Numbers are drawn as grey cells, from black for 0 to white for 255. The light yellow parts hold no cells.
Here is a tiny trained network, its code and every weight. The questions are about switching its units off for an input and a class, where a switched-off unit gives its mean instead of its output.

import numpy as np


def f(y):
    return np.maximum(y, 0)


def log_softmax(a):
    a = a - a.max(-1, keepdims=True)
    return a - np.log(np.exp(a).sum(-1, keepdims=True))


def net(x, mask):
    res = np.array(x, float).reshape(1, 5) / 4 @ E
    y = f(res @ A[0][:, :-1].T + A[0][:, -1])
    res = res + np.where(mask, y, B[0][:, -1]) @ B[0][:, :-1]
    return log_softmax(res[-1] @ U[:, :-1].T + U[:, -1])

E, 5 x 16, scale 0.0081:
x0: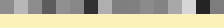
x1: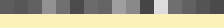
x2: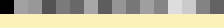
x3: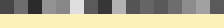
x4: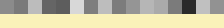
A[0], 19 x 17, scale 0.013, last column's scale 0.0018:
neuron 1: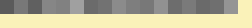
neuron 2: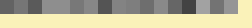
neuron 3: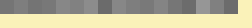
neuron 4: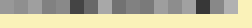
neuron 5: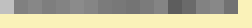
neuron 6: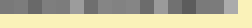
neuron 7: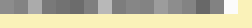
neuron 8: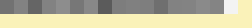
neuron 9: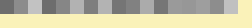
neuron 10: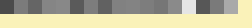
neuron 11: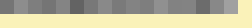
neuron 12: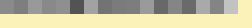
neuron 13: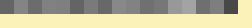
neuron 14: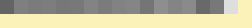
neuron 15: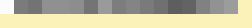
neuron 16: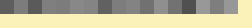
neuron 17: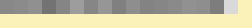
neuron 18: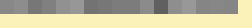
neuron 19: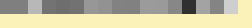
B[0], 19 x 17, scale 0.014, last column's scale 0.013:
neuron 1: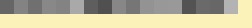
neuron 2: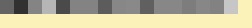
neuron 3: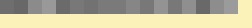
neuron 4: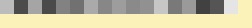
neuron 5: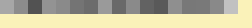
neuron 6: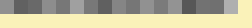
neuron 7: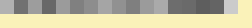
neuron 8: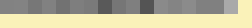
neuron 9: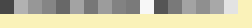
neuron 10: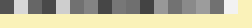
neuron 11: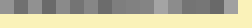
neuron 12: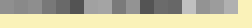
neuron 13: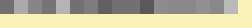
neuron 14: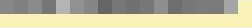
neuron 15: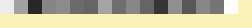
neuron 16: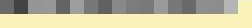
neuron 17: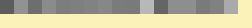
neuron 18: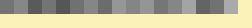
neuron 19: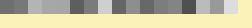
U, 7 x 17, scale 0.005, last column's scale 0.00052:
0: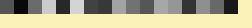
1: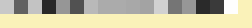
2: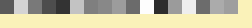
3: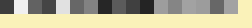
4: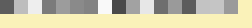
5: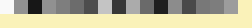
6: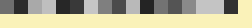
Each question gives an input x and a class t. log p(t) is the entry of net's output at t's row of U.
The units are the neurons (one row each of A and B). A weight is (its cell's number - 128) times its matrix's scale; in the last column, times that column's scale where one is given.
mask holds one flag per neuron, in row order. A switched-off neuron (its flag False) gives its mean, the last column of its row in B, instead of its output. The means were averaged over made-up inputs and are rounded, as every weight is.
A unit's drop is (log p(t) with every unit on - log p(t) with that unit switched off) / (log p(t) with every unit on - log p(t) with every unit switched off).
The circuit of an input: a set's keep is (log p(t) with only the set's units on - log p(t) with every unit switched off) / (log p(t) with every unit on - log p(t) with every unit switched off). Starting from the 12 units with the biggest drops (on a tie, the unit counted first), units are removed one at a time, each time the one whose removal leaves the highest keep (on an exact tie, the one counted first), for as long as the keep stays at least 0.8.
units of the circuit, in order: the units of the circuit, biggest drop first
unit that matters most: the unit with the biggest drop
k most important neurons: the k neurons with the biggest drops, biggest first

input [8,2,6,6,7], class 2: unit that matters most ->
neuron 9
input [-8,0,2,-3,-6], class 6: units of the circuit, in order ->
neuron 2; neuron 12
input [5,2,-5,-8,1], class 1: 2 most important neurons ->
neuron 4; neuron 7
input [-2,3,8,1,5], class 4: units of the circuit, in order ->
neuron 19; neuron 9
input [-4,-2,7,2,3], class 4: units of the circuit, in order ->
neuron 9; neuron 19
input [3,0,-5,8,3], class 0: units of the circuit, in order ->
neuron 1; neuron 16
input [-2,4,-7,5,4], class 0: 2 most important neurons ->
neuron 2; neuron 16
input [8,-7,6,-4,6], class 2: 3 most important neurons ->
neuron 9; neuron 18; neuron 17
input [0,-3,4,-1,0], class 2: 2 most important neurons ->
neuron 19; neuron 9
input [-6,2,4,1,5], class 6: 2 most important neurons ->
neuron 19; neuron 12
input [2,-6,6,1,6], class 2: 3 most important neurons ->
neuron 9; neuron 18; neuron 17
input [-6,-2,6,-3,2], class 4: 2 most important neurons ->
neuron 9; neuron 19
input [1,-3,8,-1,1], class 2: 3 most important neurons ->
neuron 9; neuron 19; neuron 17
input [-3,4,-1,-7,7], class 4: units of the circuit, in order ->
neuron 19
